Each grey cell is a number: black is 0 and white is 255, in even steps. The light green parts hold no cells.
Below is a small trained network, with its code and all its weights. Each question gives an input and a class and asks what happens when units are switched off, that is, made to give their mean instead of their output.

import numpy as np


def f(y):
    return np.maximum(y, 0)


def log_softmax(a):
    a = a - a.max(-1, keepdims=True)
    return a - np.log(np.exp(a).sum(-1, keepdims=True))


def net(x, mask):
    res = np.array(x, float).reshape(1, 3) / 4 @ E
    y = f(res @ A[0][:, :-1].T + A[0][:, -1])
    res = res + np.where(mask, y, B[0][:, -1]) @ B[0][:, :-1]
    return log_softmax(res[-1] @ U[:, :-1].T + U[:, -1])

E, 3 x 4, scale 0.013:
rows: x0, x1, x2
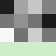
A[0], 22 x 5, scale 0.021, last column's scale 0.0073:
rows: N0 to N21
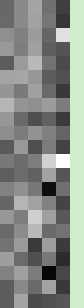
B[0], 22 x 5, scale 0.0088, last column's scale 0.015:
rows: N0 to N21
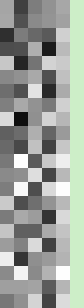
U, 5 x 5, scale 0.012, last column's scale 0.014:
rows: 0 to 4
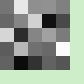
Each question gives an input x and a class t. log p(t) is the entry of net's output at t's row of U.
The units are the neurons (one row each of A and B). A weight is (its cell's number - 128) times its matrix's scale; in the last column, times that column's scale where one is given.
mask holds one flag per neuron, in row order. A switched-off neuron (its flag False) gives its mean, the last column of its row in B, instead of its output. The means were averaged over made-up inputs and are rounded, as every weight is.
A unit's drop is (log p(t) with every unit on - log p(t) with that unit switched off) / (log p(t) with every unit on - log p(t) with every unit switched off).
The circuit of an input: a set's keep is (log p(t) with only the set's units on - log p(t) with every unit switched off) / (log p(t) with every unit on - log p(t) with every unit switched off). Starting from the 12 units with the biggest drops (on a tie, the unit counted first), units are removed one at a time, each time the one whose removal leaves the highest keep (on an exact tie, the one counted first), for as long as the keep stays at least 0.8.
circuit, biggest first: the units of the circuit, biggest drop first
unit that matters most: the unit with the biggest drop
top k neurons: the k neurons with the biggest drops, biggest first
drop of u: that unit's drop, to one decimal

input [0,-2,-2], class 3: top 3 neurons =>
(N19 N13 N7)
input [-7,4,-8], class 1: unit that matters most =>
N21
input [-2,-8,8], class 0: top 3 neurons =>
(N11 N10 N21)
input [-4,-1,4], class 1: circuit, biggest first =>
(N4 N13)
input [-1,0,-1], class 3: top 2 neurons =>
(N19 N13)
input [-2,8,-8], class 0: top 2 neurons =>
(N13 N19)
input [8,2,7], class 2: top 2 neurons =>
(N4 N16)
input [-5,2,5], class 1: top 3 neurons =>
(N4 N3 N16)
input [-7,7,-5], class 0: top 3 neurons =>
(N13 N19 N4)
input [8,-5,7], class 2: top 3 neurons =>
(N4 N16 N14)
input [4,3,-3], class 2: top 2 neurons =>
(N11 N4)
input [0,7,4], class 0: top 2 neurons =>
(N13 N19)
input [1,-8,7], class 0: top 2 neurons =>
(N11 N10)
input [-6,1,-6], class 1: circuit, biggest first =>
(N17)
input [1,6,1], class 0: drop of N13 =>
0.1
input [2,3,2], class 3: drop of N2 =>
0.1
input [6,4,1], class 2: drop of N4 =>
0.3
